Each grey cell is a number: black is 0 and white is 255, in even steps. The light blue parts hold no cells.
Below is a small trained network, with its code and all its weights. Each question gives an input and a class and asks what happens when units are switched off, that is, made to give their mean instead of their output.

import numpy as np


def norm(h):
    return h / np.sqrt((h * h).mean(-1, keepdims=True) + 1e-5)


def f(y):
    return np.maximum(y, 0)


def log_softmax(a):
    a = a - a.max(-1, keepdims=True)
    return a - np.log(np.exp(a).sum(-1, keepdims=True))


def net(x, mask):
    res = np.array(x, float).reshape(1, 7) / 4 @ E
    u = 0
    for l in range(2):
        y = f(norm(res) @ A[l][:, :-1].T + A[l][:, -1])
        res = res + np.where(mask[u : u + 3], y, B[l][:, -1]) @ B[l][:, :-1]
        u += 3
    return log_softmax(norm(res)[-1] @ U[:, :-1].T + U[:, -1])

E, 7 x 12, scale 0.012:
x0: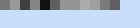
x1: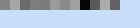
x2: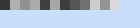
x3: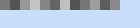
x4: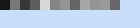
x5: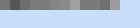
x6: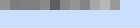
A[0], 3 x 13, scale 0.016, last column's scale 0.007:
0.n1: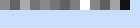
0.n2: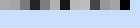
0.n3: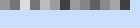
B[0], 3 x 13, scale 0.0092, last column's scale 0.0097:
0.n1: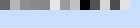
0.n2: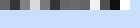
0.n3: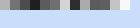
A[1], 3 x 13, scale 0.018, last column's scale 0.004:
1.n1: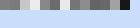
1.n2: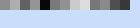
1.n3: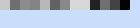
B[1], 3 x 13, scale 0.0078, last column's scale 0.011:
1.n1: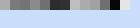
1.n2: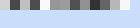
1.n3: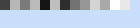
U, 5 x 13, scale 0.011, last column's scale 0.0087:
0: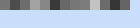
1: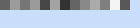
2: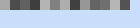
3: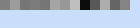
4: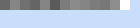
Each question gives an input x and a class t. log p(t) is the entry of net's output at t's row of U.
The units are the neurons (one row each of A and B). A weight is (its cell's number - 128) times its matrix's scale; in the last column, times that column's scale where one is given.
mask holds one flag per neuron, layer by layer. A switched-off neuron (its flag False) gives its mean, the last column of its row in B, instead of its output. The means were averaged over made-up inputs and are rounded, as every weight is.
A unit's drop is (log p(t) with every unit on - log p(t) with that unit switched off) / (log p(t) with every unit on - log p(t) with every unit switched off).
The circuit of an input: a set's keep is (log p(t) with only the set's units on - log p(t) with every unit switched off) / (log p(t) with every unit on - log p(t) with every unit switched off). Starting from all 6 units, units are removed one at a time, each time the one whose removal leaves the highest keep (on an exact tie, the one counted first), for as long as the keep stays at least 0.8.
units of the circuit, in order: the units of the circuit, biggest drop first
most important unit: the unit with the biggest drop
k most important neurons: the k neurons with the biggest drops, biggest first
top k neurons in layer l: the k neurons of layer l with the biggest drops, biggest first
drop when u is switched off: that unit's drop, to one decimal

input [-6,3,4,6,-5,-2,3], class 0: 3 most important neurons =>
(1.n1 1.n2 1.n3)
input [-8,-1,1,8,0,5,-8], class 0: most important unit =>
1.n1
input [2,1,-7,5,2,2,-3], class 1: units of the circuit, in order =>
(1.n3 0.n2)
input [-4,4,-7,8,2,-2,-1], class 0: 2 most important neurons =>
(1.n1 0.n1)
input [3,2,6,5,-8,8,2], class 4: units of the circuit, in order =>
(1.n3 0.n2 1.n1)
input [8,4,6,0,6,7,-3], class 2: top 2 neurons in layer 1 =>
(1.n2 1.n3)
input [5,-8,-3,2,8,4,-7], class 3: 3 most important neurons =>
(0.n1 0.n3 0.n2)
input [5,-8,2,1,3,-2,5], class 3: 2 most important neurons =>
(0.n1 0.n3)
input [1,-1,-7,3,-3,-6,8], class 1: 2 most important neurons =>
(1.n3 0.n2)
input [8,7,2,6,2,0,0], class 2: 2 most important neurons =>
(1.n2 0.n2)
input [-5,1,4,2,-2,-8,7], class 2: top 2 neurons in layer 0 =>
(0.n3 0.n2)
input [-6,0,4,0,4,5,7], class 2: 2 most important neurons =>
(1.n3 0.n3)
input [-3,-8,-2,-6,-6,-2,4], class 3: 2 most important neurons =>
(0.n1 1.n1)
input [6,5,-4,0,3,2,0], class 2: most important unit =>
1.n2
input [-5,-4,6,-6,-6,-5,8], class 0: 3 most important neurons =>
(0.n2 1.n3 1.n2)
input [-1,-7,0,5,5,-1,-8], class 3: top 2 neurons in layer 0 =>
(0.n1 0.n2)
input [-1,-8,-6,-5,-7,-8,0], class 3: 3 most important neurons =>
(0.n1 0.n2 1.n1)
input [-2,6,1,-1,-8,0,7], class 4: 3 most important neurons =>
(0.n1 0.n3 1.n3)
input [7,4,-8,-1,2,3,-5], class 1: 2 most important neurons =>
(1.n3 0.n3)
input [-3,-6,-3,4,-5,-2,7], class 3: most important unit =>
0.n1
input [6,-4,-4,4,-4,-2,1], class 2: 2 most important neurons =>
(1.n2 0.n2)
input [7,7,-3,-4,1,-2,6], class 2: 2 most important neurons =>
(1.n2 0.n1)
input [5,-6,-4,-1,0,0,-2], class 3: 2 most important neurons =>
(0.n1 0.n3)
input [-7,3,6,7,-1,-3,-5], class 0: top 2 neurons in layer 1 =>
(1.n1 1.n3)
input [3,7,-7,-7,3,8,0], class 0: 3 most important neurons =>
(0.n2 0.n1 0.n3)
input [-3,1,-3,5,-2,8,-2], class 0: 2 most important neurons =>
(1.n1 1.n2)
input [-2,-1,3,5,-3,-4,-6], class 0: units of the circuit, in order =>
(1.n1)
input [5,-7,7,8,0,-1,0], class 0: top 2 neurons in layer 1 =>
(1.n1 1.n3)
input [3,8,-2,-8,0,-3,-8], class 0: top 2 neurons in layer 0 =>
(0.n2 0.n1)
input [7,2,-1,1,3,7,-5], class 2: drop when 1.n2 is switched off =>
0.2
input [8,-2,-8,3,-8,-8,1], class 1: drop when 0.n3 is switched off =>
0.2
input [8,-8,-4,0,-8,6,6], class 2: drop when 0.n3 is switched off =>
-0.1
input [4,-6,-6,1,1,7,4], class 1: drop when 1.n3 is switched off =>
1.1
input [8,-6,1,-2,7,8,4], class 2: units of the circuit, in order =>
(1.n2)
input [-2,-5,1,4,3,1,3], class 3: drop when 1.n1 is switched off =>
0.0
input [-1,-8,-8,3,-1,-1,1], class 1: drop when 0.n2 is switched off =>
0.1
